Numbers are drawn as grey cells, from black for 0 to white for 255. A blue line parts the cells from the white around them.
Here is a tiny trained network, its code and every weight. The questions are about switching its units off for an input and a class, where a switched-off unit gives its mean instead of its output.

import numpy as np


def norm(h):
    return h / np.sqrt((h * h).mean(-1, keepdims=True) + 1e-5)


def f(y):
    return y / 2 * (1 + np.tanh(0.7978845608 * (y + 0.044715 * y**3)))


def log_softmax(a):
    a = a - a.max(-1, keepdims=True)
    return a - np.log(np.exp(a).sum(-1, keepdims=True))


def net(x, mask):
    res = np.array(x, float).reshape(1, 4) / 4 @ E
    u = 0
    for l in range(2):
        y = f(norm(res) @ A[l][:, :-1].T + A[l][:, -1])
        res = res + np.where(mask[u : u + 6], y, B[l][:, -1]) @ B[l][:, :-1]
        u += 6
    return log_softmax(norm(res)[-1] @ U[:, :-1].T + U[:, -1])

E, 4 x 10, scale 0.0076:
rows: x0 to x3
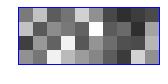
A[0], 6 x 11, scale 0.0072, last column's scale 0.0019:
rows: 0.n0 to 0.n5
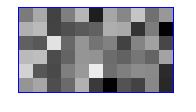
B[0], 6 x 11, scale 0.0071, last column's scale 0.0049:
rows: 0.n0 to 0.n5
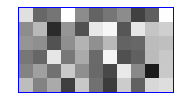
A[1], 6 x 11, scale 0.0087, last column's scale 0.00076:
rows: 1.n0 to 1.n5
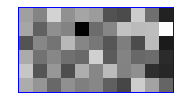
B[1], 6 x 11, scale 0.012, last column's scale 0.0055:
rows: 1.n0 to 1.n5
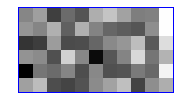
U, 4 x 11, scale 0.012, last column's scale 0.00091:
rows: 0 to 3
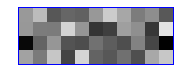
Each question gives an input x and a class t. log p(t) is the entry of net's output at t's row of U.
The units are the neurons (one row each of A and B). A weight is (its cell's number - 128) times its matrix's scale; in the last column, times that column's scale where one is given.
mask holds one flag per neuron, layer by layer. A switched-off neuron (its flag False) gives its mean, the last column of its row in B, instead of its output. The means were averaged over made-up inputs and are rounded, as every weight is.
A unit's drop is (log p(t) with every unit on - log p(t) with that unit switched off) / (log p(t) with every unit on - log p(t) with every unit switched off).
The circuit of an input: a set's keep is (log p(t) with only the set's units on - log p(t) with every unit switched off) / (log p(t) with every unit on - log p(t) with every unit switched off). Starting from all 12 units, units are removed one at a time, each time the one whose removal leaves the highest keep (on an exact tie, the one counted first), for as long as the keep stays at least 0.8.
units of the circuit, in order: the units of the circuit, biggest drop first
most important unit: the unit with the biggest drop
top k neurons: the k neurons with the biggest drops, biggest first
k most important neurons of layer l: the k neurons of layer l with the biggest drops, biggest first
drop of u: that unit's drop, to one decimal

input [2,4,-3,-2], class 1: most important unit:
0.n4
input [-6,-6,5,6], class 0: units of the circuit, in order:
(1.n4, 1.n5)
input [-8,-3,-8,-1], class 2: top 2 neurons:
(1.n4, 0.n5)
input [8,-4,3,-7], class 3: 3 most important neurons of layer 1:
(1.n0, 1.n5, 1.n4)
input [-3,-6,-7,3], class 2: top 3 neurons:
(1.n4, 0.n4, 1.n3)
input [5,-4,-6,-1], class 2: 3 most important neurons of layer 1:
(1.n4, 1.n3, 1.n1)
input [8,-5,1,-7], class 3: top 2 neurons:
(0.n5, 1.n0)
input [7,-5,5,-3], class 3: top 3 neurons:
(0.n5, 1.n4, 1.n3)
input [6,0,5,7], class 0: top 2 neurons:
(1.n0, 1.n4)
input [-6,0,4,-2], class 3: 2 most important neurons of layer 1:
(1.n1, 1.n4)
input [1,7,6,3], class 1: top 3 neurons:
(1.n3, 1.n4, 0.n4)
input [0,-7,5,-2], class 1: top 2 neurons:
(0.n0, 1.n4)
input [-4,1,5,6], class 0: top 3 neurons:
(1.n5, 1.n4, 1.n0)
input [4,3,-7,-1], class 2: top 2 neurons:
(1.n4, 0.n3)
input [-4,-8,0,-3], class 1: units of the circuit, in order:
(0.n0)
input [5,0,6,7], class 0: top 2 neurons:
(1.n0, 1.n5)
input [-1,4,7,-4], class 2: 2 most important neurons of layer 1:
(1.n2, 1.n0)
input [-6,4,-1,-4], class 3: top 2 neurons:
(1.n1, 1.n0)
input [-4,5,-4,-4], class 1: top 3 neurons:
(0.n4, 1.n3, 1.n0)
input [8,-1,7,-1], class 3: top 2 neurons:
(0.n5, 1.n4)
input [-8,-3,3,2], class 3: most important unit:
1.n1
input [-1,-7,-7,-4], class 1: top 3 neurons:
(0.n0, 1.n2, 1.n0)
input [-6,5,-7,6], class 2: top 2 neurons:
(1.n4, 0.n1)
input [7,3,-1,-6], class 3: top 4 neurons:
(0.n5, 1.n0, 0.n3, 1.n5)
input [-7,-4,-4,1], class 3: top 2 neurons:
(1.n1, 1.n2)
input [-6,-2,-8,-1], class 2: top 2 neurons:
(1.n4, 0.n5)
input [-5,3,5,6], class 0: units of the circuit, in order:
(1.n5)
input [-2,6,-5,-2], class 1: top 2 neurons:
(1.n3, 0.n4)
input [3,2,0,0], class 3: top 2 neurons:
(0.n5, 0.n3)
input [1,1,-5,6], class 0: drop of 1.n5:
0.1
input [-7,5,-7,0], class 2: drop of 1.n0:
-0.1
